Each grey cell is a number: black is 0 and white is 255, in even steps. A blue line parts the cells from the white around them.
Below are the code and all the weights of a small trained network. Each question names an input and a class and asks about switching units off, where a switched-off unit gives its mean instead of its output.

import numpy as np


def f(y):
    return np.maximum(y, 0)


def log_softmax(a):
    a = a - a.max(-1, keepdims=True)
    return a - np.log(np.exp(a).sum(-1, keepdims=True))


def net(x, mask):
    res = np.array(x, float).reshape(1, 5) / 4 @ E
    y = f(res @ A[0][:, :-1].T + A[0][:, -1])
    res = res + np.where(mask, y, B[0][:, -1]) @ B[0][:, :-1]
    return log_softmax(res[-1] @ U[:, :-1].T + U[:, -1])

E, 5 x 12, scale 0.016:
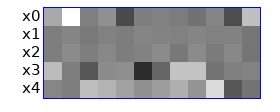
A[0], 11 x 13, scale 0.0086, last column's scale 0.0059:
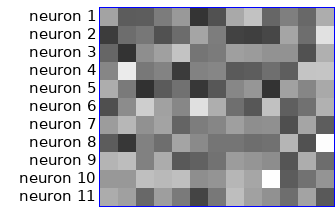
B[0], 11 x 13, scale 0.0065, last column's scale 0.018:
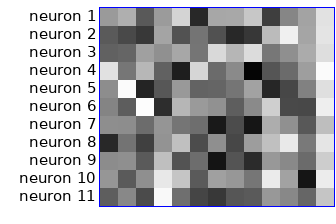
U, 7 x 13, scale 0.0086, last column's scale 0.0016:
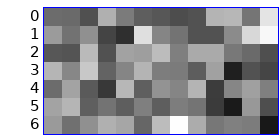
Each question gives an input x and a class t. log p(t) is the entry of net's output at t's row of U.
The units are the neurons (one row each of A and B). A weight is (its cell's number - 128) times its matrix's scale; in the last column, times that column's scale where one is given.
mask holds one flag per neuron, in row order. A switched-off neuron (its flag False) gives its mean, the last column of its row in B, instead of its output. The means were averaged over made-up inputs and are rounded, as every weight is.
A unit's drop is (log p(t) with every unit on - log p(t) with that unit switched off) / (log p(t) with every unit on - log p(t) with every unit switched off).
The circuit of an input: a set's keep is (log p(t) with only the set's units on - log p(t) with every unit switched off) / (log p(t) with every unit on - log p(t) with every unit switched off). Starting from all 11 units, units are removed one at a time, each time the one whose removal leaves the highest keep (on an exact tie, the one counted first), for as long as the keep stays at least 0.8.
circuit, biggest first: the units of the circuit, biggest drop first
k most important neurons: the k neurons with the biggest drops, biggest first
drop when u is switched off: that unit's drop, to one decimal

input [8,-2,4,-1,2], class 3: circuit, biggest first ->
(neuron 4; neuron 2)
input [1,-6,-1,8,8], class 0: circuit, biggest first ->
(neuron 11)
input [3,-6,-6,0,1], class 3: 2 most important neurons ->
(neuron 2; neuron 8)
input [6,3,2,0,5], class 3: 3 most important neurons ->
(neuron 2; neuron 8; neuron 4)
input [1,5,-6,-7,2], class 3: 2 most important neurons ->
(neuron 6; neuron 3)
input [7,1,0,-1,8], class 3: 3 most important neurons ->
(neuron 6; neuron 2; neuron 8)
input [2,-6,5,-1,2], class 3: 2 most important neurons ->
(neuron 2; neuron 8)
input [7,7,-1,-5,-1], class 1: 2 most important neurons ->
(neuron 4; neuron 10)
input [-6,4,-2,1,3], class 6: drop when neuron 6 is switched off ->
0.1
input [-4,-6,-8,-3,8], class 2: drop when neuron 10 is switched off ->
0.0
